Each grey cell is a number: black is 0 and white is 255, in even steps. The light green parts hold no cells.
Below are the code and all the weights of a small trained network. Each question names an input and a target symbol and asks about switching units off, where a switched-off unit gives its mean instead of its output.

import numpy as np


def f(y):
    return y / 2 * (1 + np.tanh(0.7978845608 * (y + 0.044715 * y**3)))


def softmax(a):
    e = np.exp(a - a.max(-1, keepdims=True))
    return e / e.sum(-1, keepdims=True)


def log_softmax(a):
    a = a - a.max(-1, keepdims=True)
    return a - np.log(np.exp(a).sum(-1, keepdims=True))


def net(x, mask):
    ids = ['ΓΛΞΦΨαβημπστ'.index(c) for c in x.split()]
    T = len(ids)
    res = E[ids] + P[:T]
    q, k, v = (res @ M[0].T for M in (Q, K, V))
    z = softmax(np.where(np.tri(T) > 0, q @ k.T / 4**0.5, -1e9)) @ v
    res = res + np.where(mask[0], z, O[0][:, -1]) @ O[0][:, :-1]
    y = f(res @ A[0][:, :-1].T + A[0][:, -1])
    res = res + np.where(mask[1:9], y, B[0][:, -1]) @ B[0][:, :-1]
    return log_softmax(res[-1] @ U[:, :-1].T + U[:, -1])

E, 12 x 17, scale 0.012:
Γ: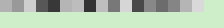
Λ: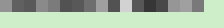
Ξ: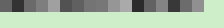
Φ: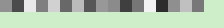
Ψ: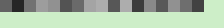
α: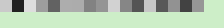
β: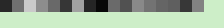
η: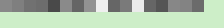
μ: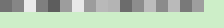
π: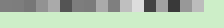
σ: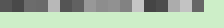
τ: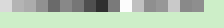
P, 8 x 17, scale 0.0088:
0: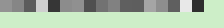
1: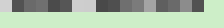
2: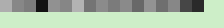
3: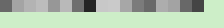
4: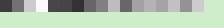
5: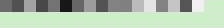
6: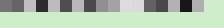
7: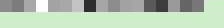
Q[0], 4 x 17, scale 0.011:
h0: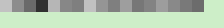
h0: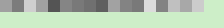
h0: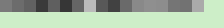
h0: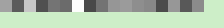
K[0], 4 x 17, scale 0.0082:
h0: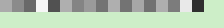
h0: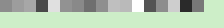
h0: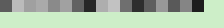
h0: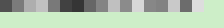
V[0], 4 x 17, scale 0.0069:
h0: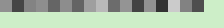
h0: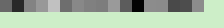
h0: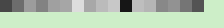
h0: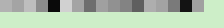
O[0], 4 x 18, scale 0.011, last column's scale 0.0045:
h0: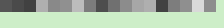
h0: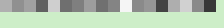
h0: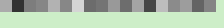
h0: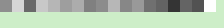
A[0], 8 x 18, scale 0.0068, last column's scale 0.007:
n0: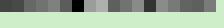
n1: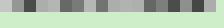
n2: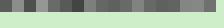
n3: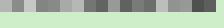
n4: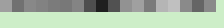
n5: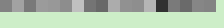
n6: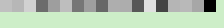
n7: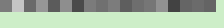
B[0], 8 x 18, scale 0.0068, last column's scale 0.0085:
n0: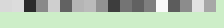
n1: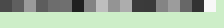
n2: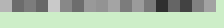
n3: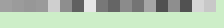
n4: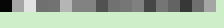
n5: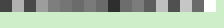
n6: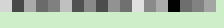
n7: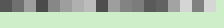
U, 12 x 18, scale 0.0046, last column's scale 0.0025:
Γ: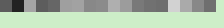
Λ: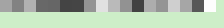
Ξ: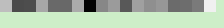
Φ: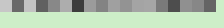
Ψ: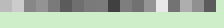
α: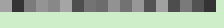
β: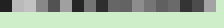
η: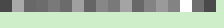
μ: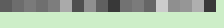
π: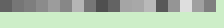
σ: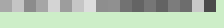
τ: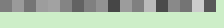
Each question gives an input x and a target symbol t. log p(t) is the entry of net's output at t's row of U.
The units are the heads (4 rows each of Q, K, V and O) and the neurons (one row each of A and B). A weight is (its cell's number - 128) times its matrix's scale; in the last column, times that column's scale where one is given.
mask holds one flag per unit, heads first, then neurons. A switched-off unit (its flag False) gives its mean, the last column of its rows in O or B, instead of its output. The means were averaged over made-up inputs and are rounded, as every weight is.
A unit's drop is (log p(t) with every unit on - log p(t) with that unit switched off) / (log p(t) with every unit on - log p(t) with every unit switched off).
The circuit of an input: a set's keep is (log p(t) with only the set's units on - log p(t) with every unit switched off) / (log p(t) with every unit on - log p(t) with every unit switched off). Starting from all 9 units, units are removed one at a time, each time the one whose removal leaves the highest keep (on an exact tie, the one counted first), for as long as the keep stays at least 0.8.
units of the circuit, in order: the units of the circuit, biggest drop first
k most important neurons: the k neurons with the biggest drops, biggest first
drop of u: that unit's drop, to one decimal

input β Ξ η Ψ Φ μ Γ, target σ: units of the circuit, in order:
h0, n3
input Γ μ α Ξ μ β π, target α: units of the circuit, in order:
h0, n1
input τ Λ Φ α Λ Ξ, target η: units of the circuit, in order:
h0, n5, n1
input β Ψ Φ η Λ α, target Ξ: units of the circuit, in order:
h0, n7
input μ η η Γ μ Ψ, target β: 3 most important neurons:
n1, n0, n5
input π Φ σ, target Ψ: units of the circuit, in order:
h0, n0
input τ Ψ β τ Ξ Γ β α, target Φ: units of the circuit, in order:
h0, n6
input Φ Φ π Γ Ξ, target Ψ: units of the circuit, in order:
n0, h0
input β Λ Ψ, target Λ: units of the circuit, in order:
h0, n5
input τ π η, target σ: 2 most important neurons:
n0, n7
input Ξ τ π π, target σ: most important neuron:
n0
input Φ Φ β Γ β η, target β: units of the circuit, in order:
h0, n1
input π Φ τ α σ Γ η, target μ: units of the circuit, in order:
h0, n0
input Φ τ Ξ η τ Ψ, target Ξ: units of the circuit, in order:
h0, n3, n1
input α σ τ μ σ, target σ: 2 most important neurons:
n0, n2
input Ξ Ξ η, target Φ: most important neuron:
n6
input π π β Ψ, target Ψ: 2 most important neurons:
n0, n1
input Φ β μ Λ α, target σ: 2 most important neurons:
n3, n6
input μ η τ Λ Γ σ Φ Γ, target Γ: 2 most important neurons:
n5, n0
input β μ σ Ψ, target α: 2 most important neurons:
n1, n7
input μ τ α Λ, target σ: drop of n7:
0.2
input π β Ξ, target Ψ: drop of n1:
0.1
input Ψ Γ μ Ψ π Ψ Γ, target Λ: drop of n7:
0.0
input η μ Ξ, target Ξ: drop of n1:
0.1
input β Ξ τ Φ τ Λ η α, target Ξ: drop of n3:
-0.1
